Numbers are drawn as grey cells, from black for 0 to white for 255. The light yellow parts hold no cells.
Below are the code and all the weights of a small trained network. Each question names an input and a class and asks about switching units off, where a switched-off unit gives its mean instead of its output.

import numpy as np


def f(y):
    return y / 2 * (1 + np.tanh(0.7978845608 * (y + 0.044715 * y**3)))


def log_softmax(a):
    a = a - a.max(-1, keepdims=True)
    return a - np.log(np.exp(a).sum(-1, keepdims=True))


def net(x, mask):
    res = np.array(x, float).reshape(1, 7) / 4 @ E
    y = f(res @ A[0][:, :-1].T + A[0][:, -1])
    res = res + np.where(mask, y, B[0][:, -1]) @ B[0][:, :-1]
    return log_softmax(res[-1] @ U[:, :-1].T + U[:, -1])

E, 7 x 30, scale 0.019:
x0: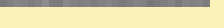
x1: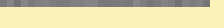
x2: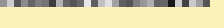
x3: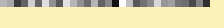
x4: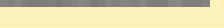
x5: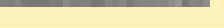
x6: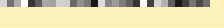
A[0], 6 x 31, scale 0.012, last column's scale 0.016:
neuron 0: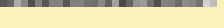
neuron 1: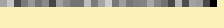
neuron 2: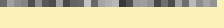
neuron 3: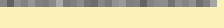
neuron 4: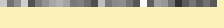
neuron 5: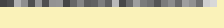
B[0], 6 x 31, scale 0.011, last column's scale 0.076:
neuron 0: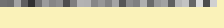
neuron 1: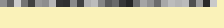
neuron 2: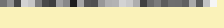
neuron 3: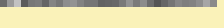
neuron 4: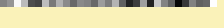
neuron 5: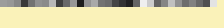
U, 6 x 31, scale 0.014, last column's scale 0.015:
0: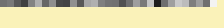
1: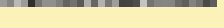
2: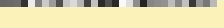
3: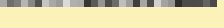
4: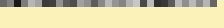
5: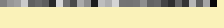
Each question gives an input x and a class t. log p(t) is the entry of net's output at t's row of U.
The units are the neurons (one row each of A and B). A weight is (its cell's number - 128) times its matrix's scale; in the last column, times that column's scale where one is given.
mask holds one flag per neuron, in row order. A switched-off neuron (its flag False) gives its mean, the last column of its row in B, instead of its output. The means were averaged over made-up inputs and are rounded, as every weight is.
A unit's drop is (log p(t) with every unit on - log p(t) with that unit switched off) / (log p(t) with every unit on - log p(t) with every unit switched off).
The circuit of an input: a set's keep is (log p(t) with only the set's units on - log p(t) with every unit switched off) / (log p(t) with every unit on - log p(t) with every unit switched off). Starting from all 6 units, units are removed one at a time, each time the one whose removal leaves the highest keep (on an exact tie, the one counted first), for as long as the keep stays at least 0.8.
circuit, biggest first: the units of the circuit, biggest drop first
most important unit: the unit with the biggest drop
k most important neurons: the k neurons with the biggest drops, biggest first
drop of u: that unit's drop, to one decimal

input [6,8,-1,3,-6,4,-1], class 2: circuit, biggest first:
neuron 4; neuron 2; neuron 5; neuron 1
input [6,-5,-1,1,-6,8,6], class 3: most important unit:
neuron 2
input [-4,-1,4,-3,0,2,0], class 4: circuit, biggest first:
neuron 4; neuron 2
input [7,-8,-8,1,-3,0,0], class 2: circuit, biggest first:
neuron 4; neuron 1
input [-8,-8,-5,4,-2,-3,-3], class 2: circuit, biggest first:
neuron 4; neuron 5
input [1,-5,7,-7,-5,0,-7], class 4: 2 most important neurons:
neuron 2; neuron 4
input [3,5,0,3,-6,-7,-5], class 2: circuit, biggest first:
neuron 4; neuron 2; neuron 5; neuron 1
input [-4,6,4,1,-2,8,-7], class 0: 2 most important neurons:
neuron 4; neuron 1
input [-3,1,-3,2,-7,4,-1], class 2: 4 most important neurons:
neuron 4; neuron 2; neuron 5; neuron 1
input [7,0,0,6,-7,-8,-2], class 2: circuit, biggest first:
neuron 4; neuron 5
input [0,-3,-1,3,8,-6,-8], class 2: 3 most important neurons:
neuron 4; neuron 2; neuron 5
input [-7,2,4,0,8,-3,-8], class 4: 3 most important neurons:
neuron 4; neuron 5; neuron 2
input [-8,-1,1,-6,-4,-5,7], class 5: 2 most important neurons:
neuron 2; neuron 1
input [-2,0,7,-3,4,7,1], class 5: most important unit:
neuron 2
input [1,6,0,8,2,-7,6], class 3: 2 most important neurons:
neuron 5; neuron 0
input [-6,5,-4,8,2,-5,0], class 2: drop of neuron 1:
0.0
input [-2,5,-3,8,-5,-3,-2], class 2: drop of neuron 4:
0.7
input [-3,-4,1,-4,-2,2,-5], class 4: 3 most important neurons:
neuron 4; neuron 2; neuron 1
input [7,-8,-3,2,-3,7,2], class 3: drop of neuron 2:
0.5
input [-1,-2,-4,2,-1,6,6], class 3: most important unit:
neuron 2
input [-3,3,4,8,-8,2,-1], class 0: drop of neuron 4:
1.0
